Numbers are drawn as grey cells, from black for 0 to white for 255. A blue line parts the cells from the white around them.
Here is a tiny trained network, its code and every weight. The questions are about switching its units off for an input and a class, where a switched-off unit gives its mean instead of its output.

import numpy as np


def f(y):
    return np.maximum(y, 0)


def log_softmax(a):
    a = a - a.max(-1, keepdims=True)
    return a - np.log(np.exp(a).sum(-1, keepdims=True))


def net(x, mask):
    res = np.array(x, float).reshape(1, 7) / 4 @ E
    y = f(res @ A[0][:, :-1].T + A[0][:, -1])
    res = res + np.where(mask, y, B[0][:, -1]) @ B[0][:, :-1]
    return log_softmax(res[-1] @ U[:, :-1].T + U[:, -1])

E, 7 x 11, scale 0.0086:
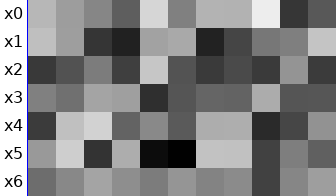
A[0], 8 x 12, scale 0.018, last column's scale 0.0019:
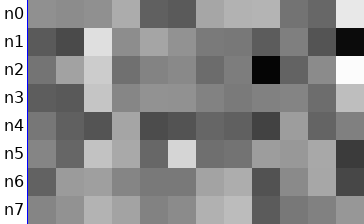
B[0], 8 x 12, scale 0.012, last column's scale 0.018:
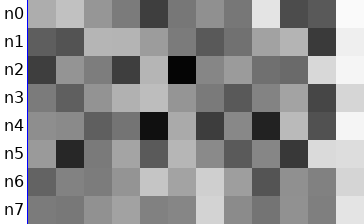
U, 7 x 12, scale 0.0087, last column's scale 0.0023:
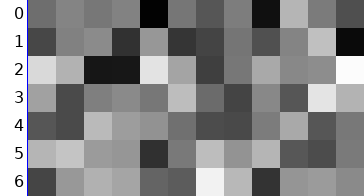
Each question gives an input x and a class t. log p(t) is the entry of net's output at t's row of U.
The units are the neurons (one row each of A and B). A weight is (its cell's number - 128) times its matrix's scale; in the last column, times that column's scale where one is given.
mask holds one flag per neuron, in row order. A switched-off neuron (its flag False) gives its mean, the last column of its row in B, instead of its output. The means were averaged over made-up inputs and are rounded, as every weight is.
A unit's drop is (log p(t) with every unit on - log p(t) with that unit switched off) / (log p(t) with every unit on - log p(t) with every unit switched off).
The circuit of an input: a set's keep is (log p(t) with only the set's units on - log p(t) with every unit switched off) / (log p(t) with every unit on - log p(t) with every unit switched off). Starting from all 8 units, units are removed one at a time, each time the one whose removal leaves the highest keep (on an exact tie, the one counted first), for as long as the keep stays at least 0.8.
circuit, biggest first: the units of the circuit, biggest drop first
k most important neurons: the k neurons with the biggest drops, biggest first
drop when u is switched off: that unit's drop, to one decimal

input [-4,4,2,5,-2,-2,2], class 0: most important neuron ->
[n4]
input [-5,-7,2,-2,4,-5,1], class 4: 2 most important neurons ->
[n1; n3]
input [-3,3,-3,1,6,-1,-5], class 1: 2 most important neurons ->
[n7; n2]
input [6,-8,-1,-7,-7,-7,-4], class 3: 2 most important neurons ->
[n5; n4]
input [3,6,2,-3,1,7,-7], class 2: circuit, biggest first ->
[n7; n1]
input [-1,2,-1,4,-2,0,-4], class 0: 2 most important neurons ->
[n0; n5]
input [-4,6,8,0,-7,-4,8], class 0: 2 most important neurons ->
[n4; n6]
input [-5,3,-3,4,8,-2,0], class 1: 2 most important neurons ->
[n2; n0]
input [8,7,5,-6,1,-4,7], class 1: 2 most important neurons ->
[n0; n2]
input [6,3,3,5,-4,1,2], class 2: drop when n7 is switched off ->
0.3
